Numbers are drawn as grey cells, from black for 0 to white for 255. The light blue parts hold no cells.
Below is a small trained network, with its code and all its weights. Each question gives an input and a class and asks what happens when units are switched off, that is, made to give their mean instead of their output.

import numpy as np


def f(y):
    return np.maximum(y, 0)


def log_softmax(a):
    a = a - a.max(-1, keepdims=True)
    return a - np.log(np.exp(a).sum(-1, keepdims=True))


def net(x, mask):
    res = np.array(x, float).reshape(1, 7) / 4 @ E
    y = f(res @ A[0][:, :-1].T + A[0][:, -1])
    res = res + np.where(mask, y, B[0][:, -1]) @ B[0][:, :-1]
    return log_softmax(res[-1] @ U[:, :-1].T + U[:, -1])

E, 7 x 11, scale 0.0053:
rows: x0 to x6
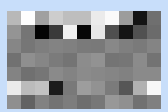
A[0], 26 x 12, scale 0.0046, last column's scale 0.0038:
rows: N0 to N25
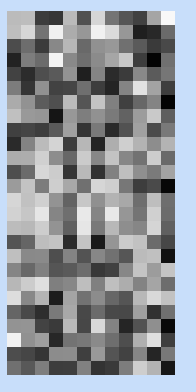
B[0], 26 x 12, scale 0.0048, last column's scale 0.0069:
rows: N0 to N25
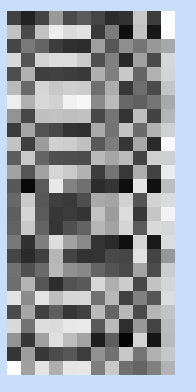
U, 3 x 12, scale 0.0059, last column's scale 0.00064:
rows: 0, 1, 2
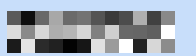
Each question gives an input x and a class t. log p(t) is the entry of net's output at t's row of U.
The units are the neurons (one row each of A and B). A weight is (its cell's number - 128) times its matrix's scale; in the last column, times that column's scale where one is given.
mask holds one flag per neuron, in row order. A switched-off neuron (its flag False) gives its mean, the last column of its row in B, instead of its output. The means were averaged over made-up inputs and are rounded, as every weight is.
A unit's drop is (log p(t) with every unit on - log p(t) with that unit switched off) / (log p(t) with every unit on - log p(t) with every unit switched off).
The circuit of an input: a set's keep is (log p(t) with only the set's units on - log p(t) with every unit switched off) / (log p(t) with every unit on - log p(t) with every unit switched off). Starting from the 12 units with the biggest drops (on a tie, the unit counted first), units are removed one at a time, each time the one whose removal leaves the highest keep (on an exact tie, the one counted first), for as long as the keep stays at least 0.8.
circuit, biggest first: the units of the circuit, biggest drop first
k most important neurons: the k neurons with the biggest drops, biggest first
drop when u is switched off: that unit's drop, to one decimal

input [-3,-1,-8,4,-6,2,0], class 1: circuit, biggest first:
N0; N12
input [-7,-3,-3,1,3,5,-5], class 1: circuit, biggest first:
N25
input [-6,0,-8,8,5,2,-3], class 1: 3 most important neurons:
N25; N0; N5
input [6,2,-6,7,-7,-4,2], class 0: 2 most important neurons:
N12; N20
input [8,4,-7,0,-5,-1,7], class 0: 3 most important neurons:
N12; N0; N20
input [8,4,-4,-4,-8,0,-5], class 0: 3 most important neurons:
N0; N12; N20
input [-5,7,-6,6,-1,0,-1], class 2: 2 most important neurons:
N4; N8
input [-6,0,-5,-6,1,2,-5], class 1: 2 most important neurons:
N25; N0
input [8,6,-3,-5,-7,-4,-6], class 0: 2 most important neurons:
N12; N0
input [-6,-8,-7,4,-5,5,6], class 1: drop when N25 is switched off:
0.2
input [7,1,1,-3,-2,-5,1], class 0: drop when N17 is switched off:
-0.1
